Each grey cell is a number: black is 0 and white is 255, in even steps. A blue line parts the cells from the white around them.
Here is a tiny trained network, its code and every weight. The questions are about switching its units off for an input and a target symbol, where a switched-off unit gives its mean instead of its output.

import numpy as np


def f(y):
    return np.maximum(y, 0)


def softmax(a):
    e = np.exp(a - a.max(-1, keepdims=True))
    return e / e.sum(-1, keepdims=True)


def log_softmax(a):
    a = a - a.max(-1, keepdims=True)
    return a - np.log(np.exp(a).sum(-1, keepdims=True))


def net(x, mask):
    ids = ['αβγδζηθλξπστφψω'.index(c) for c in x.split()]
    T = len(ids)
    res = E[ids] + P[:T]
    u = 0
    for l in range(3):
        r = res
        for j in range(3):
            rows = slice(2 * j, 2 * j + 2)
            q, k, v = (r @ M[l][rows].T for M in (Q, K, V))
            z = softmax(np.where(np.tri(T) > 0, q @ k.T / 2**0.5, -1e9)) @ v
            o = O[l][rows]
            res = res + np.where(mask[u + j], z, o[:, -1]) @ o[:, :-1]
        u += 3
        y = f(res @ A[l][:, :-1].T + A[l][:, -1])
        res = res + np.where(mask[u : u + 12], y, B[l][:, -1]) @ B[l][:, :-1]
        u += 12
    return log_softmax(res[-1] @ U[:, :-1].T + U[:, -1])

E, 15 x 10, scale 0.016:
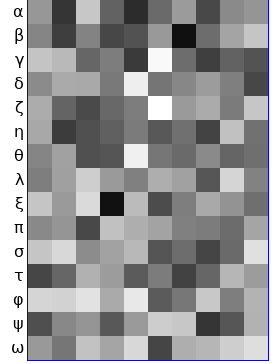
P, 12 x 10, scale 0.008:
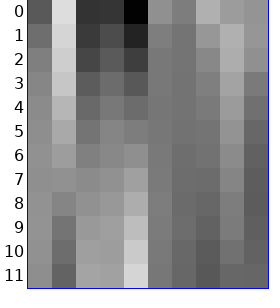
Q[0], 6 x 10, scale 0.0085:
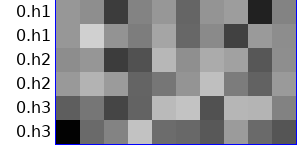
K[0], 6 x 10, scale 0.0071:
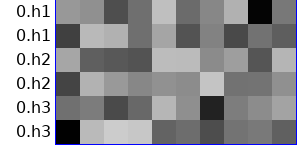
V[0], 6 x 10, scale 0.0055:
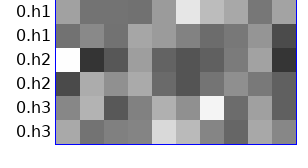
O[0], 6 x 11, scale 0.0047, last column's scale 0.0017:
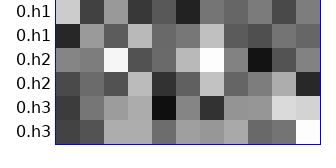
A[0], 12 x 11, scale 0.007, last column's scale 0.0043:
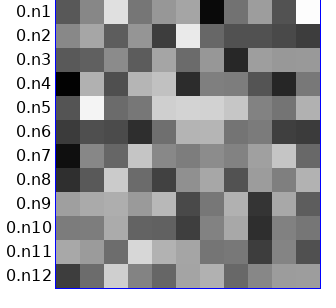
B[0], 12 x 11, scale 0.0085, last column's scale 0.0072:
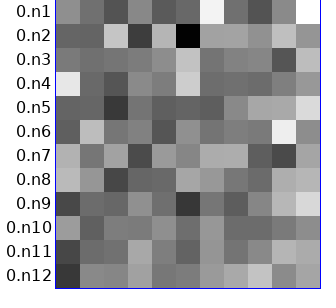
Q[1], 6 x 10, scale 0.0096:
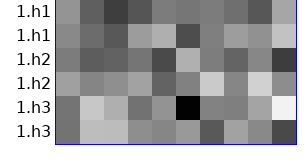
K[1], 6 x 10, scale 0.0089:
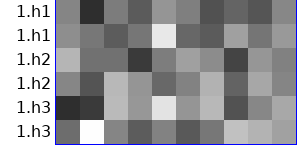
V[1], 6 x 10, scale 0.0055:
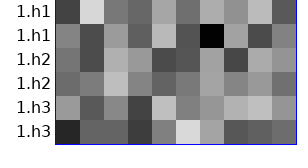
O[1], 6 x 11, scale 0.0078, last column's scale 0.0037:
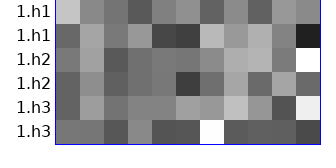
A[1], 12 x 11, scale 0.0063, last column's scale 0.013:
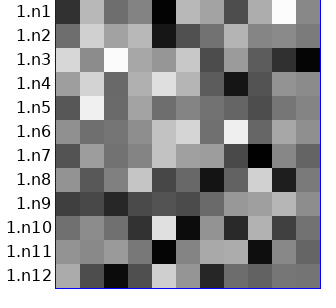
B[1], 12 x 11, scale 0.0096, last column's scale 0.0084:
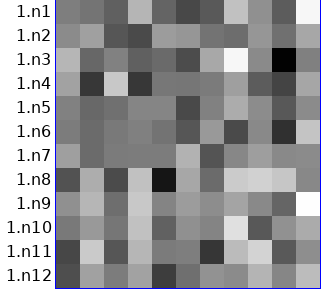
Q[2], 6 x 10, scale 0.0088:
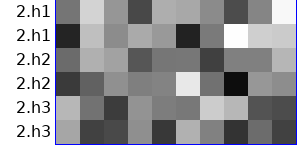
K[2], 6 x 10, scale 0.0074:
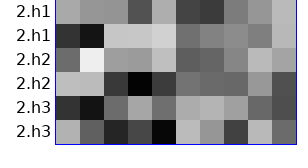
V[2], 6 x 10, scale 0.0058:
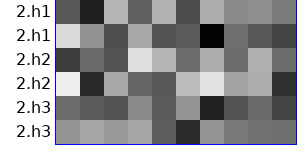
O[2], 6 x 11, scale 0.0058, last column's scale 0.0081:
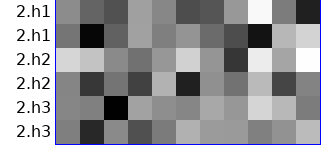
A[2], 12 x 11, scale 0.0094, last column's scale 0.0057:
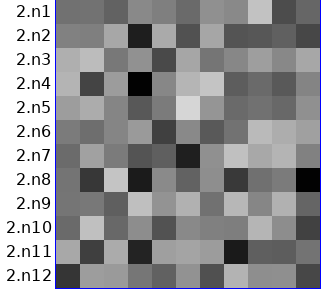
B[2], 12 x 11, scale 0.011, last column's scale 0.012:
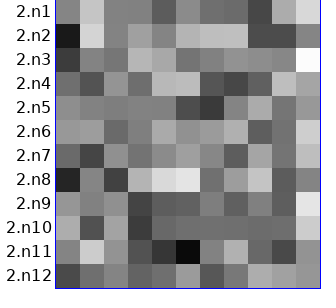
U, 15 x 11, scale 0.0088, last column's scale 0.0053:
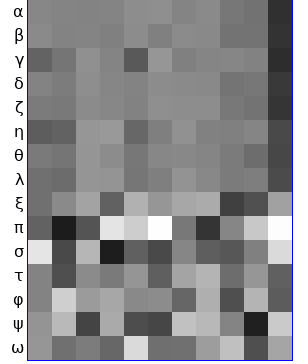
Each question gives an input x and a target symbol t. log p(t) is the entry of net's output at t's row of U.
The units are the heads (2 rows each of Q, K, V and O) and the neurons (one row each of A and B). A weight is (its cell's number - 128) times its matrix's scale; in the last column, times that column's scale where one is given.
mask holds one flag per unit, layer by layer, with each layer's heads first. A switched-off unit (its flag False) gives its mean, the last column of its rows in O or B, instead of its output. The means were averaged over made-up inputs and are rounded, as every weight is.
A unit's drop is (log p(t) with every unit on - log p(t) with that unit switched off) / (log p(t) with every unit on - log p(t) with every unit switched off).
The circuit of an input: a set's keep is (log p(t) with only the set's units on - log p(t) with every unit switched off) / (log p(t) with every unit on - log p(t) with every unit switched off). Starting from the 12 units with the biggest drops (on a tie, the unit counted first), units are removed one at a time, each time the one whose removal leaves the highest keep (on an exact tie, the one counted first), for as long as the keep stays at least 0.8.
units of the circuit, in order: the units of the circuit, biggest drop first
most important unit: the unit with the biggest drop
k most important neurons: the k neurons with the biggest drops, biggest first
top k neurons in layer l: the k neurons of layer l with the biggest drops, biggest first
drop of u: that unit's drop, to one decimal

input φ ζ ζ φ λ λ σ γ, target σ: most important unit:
1.n4
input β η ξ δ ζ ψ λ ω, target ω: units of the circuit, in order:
(2.h1; 2.n7)
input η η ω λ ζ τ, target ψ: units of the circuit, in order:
(0.n1; 1.n1)
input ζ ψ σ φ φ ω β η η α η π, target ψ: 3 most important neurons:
(0.n11; 0.n5; 0.n9)
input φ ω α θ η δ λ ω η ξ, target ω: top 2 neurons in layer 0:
(0.n9; 0.n8)
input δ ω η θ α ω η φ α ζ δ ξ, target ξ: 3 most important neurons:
(1.n2; 0.n1; 0.n4)
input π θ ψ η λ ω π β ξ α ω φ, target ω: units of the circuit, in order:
(2.h1; 2.n7)
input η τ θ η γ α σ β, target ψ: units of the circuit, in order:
(0.n1; 2.n4; 1.n1)
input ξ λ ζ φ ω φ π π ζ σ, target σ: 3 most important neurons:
(0.n9; 1.n4; 2.n3)
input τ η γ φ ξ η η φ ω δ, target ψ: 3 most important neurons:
(0.n5; 0.n9; 0.n8)
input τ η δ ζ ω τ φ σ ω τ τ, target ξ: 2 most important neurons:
(2.n11; 2.n4)
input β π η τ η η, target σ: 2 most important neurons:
(2.n11; 0.n9)
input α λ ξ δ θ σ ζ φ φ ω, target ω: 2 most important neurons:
(2.n7; 1.n2)
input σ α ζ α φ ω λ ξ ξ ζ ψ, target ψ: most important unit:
0.n12
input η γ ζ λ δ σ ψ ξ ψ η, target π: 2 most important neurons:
(1.n1; 0.n5)
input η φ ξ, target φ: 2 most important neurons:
(0.n9; 0.n5)
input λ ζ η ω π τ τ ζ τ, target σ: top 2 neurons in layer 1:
(1.n9; 1.n12)
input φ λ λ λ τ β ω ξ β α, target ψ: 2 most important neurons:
(0.n8; 1.n11)
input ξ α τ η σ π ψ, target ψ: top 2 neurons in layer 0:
(0.n5; 0.n12)
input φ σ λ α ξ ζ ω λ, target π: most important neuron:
(0.n9)
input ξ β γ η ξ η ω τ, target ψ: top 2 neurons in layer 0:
(0.n1; 0.n12)
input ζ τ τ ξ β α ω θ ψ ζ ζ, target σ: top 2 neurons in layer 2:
(2.n11; 2.n4)
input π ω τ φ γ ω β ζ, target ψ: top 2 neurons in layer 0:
(0.n5; 0.n7)
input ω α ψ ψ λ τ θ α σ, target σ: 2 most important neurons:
(1.n4; 0.n8)
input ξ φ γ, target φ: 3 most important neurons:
(0.n2; 0.n9; 0.n5)
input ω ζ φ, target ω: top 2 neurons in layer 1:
(1.n2; 1.n1)
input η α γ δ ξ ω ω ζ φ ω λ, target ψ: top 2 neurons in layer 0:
(0.n12; 0.n1)
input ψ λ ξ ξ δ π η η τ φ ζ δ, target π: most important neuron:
(0.n5)
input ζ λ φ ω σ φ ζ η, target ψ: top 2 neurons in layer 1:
(1.n8; 1.n10)
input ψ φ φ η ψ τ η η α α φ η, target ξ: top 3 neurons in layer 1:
(1.n9; 1.n1; 1.n4)
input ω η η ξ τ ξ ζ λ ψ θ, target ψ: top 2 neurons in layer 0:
(0.n5; 0.n9)
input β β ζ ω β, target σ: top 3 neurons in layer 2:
(2.n11; 2.n3; 2.n4)
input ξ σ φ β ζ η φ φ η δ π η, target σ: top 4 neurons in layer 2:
(2.n11; 2.n4; 2.n3; 2.n6)
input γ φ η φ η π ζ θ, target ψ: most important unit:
0.n5
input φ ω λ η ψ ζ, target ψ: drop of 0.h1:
-0.1
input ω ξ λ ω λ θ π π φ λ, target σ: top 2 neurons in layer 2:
(2.n11; 2.n4)
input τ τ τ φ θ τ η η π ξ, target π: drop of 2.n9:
0.2
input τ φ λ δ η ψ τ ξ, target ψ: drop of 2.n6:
-0.1
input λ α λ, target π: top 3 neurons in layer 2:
(2.n4; 2.n9; 2.n10)
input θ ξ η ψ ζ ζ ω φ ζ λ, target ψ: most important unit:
1.n1
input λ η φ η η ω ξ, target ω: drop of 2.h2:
0.3
